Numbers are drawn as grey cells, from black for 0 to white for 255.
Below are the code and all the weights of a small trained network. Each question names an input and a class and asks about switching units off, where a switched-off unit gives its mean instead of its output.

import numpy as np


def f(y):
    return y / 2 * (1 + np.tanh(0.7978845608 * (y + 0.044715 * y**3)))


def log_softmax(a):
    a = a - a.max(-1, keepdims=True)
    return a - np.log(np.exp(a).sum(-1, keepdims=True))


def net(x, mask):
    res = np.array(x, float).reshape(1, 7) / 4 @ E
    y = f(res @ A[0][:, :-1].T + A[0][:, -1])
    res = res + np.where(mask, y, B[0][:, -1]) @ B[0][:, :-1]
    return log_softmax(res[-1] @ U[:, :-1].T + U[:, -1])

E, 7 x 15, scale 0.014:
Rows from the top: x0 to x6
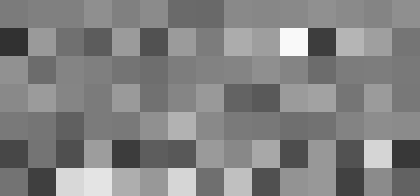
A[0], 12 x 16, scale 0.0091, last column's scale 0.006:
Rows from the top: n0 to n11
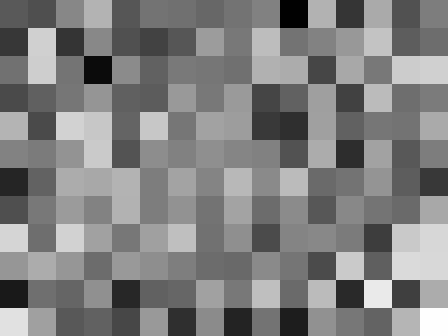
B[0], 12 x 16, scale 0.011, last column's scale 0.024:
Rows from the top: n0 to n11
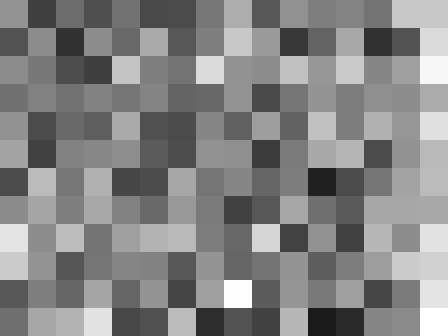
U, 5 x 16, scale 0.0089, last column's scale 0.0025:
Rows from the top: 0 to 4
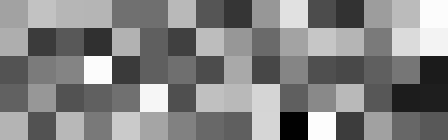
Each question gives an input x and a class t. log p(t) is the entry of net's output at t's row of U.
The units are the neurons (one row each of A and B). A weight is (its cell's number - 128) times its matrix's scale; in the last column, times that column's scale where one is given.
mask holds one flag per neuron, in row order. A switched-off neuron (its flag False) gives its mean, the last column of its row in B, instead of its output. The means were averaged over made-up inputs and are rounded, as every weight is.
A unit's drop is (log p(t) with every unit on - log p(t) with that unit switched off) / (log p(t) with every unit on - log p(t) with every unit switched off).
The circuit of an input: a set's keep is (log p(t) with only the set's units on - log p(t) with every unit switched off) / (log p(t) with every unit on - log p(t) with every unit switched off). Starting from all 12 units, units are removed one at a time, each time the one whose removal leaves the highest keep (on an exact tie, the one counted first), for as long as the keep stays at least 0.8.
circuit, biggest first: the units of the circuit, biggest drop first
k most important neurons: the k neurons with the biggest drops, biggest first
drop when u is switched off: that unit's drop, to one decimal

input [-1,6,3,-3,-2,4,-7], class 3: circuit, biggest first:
[n1]
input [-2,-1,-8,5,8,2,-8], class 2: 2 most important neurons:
[n11, n1]
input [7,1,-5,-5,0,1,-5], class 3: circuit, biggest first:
[n1, n0]
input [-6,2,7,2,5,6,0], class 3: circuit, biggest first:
[n11, n1]
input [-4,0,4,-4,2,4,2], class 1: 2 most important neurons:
[n11, n0]
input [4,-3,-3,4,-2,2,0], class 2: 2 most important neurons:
[n2, n9]
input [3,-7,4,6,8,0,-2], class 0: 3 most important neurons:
[n11, n1, n10]
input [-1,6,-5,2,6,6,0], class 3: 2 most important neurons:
[n11, n1]
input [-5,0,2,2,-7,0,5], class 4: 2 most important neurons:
[n11, n2]
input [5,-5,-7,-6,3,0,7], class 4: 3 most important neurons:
[n8, n2, n10]
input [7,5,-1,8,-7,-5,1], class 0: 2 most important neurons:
[n4, n6]
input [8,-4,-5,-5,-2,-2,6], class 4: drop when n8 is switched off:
0.2
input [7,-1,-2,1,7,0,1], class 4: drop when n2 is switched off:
0.5
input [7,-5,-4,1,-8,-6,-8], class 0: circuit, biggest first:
[n11]
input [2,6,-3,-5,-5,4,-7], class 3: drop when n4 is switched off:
0.0
